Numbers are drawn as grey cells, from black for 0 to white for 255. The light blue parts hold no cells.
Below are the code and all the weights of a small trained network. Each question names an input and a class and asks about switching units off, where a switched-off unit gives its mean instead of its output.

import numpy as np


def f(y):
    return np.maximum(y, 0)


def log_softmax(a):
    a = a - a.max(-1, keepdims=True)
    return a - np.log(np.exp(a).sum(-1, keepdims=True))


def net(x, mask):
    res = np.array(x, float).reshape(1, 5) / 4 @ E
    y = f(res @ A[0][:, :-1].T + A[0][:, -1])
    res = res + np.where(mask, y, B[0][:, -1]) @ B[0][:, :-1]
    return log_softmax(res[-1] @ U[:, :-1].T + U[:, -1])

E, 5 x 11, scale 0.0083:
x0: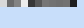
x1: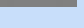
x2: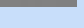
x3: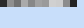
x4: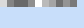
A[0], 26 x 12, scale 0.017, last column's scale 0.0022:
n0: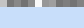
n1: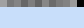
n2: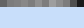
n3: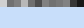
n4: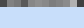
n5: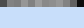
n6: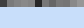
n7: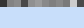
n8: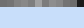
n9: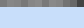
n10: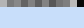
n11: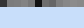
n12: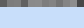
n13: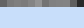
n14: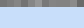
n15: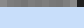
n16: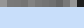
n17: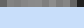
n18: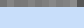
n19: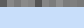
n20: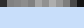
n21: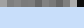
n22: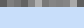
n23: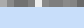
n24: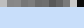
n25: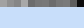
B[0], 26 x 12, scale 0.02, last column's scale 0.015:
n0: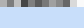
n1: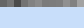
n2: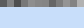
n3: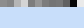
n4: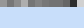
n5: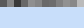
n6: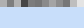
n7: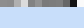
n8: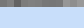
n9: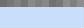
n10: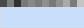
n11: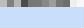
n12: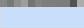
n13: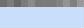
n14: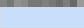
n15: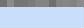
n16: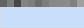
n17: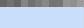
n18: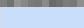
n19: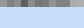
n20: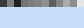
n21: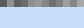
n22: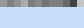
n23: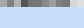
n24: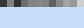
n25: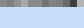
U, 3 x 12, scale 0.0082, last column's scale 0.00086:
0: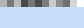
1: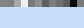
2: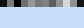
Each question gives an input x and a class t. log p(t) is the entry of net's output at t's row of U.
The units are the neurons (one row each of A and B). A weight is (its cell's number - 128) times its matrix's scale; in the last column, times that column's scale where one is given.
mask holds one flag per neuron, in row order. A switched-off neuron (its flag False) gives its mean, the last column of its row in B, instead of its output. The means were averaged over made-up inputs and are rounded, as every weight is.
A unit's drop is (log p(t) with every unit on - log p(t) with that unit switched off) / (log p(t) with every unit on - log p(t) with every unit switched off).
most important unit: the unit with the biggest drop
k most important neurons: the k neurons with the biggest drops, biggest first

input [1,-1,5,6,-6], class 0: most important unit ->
n11
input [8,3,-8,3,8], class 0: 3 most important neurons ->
[n0; n23; n7]
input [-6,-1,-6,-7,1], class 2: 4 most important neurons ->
[n24; n10; n3; n21]
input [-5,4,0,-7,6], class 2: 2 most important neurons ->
[n24; n10]
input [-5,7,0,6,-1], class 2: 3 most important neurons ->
[n20; n3; n5]
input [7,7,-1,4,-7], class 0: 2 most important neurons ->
[n11; n6]
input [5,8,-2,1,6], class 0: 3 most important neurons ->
[n0; n7; n23]
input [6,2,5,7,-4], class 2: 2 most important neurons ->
[n20; n7]
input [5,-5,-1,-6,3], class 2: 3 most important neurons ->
[n24; n7; n10]
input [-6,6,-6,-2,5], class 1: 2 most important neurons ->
[n7; n11]
